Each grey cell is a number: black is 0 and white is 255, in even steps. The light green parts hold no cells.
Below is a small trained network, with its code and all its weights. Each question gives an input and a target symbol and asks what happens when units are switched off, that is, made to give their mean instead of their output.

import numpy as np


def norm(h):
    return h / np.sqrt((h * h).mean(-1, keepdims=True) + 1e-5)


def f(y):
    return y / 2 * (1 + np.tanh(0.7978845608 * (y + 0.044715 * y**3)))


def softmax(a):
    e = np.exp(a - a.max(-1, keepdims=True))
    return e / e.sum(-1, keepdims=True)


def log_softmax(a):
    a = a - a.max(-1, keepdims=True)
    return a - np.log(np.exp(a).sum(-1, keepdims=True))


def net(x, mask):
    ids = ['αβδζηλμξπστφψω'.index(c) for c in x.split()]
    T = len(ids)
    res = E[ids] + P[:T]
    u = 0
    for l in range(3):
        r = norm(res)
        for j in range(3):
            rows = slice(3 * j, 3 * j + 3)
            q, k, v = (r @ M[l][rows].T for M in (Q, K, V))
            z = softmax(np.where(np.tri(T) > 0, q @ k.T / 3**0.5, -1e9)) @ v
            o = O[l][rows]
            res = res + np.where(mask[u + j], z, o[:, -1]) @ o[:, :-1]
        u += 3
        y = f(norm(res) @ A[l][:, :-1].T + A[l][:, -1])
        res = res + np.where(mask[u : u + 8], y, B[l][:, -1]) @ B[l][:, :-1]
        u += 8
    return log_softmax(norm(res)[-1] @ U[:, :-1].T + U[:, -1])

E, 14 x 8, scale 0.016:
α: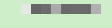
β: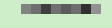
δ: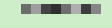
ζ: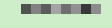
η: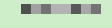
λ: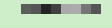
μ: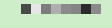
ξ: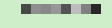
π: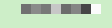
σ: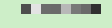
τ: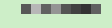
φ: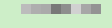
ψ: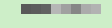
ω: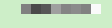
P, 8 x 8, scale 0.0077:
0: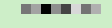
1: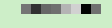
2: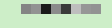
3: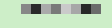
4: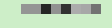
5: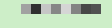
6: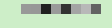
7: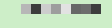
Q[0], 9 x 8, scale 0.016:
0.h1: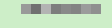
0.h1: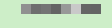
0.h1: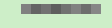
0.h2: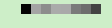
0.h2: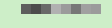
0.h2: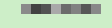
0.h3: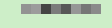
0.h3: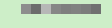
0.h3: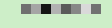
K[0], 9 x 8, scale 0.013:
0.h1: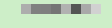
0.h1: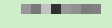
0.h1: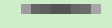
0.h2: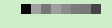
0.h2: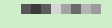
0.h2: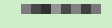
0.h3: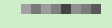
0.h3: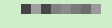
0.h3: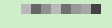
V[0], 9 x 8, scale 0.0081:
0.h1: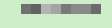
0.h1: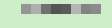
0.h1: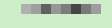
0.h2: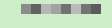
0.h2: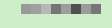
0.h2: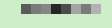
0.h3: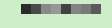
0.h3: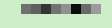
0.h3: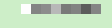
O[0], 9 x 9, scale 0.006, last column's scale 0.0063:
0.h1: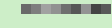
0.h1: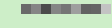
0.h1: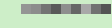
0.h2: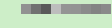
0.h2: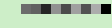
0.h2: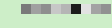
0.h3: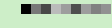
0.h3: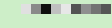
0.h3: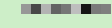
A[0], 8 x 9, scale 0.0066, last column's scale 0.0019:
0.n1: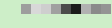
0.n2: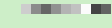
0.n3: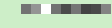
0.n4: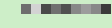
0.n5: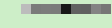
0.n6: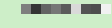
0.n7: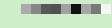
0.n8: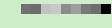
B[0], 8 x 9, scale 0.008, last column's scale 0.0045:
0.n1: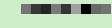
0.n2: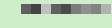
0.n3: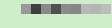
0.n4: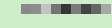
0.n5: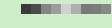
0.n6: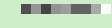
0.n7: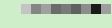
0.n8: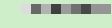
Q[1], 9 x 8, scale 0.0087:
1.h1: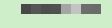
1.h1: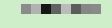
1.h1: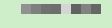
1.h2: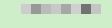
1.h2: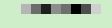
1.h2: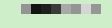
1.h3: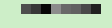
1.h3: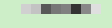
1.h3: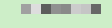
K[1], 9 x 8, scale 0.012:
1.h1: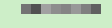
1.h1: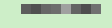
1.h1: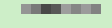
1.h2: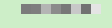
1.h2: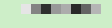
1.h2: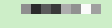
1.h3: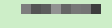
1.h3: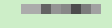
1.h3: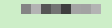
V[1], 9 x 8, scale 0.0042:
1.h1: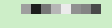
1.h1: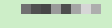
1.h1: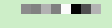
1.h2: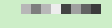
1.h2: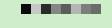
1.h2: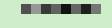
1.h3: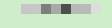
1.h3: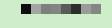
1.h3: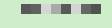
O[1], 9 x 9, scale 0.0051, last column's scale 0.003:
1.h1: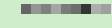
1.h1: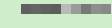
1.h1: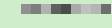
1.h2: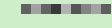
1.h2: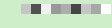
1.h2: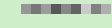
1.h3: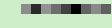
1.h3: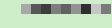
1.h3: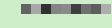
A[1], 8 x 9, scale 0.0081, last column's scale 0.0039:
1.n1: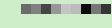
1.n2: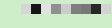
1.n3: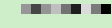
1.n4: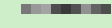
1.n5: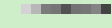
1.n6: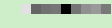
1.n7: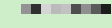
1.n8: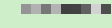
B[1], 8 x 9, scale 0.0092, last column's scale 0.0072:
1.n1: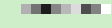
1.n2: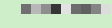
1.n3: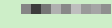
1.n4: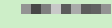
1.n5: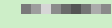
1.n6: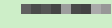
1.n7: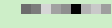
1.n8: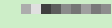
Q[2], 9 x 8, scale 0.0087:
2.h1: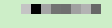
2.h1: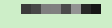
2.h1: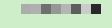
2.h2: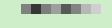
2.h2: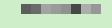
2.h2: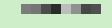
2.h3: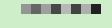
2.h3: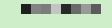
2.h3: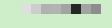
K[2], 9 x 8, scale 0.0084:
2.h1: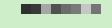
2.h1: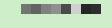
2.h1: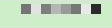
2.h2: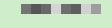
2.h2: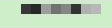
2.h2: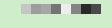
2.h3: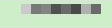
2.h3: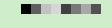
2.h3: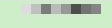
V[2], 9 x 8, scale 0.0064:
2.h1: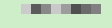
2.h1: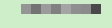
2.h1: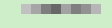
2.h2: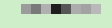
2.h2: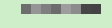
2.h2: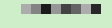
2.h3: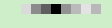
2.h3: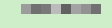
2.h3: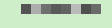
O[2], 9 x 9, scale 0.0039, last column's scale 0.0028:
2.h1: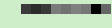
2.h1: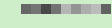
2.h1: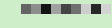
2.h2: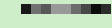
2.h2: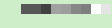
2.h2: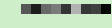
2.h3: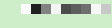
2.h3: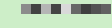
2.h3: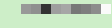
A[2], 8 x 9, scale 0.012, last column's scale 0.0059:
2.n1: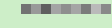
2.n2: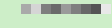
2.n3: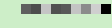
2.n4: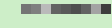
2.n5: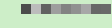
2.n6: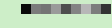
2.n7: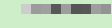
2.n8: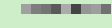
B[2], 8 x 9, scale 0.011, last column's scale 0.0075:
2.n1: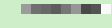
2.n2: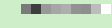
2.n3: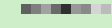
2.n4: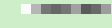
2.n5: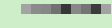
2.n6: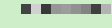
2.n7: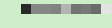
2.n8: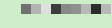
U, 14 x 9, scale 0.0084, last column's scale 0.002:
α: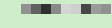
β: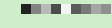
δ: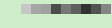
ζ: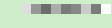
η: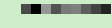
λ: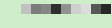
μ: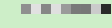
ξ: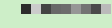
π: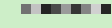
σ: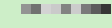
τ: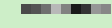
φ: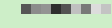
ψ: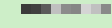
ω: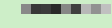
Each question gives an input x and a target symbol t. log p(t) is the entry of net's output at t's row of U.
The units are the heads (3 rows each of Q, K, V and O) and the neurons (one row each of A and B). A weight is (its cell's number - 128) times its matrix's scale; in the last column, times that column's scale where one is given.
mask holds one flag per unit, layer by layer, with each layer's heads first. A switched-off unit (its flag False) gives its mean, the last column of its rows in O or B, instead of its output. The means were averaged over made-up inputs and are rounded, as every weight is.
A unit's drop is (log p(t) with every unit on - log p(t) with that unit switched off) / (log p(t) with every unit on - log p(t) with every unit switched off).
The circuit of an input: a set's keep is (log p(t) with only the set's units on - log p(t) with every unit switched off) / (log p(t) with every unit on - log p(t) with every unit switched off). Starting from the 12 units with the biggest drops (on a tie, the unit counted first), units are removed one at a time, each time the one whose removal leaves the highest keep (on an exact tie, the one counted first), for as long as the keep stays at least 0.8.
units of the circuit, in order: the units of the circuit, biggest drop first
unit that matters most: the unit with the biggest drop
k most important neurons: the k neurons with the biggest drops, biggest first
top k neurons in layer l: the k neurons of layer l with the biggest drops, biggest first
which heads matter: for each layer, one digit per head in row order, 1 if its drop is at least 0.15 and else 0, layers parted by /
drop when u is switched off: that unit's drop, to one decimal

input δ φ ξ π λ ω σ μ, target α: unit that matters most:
1.h2
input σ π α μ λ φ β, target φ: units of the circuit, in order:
[0.h3; 2.n3]
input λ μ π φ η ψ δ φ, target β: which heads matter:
001 / 000 / 000
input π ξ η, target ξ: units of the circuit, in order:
[0.h3; 2.n5]
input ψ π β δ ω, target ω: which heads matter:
000 / 010 / 000
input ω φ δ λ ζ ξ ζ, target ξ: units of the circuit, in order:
[0.h3; 2.n6]
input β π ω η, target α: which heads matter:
010 / 000 / 000
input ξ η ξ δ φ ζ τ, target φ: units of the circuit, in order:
[0.h3; 0.n3]
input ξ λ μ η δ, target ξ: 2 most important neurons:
[1.n1; 2.n6]
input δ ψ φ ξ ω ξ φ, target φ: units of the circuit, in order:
[2.n3; 0.h3]
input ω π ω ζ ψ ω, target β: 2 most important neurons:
[1.n2; 2.n7]
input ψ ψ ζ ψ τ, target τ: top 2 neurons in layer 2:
[2.n2; 2.n1]
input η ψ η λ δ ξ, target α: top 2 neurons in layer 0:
[0.n7; 0.n5]
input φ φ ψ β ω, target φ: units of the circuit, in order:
[0.h3]
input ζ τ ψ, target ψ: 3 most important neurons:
[1.n3; 1.n1; 0.n2]
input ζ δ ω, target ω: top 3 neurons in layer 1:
[1.n6; 1.n1; 1.n8]
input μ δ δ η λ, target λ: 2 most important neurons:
[0.n7; 1.n1]
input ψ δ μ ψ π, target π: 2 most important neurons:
[1.n8; 1.n6]
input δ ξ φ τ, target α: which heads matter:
001 / 001 / 000
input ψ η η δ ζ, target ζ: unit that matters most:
1.n8
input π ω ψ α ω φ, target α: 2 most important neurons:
[1.n1; 0.n2]
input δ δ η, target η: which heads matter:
010 / 000 / 000
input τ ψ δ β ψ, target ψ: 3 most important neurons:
[1.n3; 0.n2; 1.n1]
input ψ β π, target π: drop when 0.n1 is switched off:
0.1
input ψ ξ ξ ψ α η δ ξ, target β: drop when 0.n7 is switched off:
0.0
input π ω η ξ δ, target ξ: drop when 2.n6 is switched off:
0.1
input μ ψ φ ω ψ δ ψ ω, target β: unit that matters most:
0.h1
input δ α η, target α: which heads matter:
001 / 000 / 000
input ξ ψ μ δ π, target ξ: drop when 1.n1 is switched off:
0.2
